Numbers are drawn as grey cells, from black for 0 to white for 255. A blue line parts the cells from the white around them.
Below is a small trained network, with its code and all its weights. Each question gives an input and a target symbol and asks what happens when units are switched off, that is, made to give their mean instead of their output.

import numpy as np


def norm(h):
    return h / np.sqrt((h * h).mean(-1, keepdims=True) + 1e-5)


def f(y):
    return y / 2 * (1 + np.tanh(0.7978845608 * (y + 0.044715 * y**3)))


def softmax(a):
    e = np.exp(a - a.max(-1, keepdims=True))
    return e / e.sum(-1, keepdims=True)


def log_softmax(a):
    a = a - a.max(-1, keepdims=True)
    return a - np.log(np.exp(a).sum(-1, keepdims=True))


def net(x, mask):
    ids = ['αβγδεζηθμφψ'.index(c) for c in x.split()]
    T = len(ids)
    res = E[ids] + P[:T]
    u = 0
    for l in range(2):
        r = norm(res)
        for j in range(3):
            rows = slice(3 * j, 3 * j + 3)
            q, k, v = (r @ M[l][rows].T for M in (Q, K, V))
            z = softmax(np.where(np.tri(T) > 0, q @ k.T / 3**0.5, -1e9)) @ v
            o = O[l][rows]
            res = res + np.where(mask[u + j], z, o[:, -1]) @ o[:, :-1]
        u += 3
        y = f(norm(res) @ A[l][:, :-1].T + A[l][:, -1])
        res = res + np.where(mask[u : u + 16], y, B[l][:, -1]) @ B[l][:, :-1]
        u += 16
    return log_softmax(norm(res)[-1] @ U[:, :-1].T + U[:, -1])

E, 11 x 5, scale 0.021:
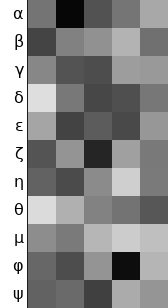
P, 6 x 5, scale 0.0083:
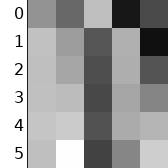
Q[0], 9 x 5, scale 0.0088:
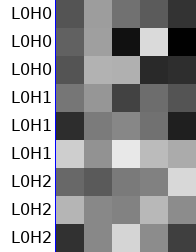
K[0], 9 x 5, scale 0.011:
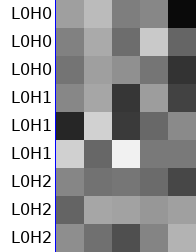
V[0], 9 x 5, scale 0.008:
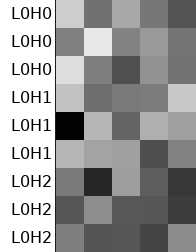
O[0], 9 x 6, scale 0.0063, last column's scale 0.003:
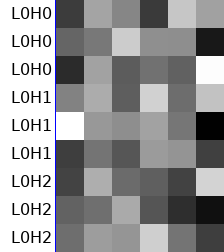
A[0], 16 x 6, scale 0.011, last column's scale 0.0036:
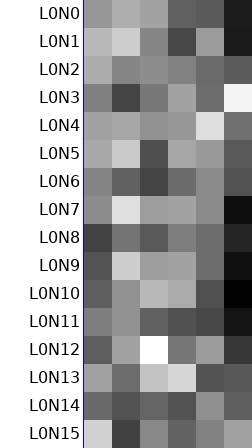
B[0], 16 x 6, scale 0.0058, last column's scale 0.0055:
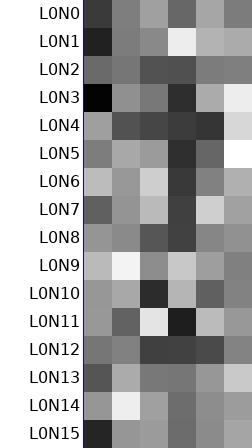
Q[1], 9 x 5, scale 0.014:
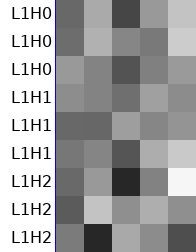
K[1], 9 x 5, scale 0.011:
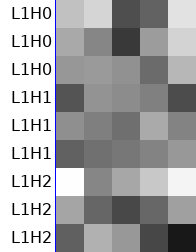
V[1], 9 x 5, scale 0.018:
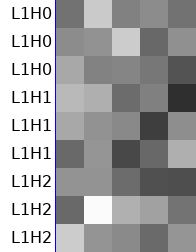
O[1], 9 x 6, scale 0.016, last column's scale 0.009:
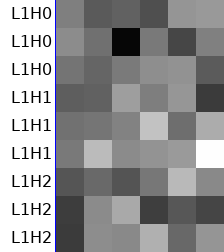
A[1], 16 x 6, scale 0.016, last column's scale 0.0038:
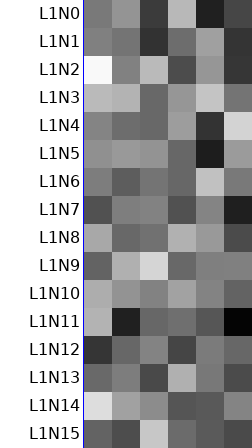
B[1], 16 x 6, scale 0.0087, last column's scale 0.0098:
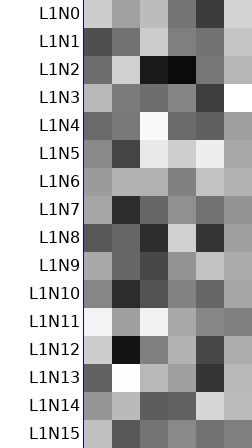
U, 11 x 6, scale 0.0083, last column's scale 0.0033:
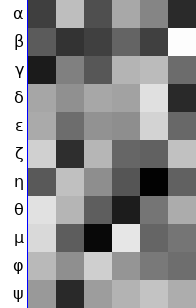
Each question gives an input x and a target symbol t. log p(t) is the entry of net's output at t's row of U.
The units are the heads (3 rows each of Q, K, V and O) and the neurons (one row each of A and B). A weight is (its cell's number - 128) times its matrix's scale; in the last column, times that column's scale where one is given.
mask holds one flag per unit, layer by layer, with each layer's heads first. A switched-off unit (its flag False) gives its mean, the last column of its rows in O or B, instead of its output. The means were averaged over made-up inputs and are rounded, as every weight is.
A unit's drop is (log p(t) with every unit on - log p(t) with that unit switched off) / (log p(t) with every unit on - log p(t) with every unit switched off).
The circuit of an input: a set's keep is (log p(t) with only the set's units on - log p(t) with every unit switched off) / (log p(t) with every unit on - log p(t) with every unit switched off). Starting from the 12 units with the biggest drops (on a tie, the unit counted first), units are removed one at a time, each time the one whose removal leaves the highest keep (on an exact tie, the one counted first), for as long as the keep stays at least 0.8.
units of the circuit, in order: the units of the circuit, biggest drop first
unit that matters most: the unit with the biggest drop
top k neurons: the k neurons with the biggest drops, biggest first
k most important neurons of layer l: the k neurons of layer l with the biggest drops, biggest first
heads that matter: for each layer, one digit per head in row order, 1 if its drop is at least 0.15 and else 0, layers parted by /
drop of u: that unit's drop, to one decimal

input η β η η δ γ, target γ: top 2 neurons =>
L0N3, L0N1
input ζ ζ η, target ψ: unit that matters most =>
L0H1
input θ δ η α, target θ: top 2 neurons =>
L1N2, L0N4
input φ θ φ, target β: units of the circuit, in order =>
L1H2, L1N12
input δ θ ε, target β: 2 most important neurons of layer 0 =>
L0N9, L0N11
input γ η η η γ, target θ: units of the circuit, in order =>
L0N5, L0N4, L1H2
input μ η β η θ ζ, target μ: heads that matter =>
001 / 001
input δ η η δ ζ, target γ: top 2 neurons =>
L0N3, L0N11
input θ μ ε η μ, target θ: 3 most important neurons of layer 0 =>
L0N6, L0N14, L0N4
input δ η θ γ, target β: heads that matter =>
100 / 001
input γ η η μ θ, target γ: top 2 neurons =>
L0N4, L0N1
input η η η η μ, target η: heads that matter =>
010 / 101
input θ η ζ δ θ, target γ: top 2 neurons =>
L0N5, L0N1
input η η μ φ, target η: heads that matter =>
011 / 100
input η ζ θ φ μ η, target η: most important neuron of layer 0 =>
L0N4
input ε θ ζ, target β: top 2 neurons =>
L0N14, L1N12
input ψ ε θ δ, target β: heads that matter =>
101 / 001
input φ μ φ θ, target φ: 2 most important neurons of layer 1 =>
L1N5, L1N0
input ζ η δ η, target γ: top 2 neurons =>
L0N11, L0N3
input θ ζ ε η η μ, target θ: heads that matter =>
010 / 010
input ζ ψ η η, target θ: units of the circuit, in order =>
L1H2
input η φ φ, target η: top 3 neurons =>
L0N14, L0N4, L1N1
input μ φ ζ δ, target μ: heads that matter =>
001 / 000
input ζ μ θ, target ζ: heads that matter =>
011 / 101
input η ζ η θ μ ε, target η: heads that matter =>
010 / 100
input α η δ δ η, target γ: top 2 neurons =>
L0N3, L0N11
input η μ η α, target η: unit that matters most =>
L0H2
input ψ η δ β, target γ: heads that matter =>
000 / 011
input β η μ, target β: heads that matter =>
000 / 101
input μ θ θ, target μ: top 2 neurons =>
L0N4, L0N12
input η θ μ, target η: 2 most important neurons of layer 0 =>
L0N4, L0N1
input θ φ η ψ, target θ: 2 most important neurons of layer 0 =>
L0N5, L0N4
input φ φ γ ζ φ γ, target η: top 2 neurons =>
L0N14, L0N3
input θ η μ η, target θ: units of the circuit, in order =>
L1H1
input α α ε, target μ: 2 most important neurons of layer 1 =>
L1N3, L1N8
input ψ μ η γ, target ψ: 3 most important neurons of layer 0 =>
L0N1, L0N5, L0N6
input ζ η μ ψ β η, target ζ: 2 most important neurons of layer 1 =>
L1N5, L1N12
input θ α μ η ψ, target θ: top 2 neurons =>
L1N2, L0N4
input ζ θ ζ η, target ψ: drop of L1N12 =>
0.2
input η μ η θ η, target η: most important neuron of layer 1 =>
L1N0
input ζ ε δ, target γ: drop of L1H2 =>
0.8
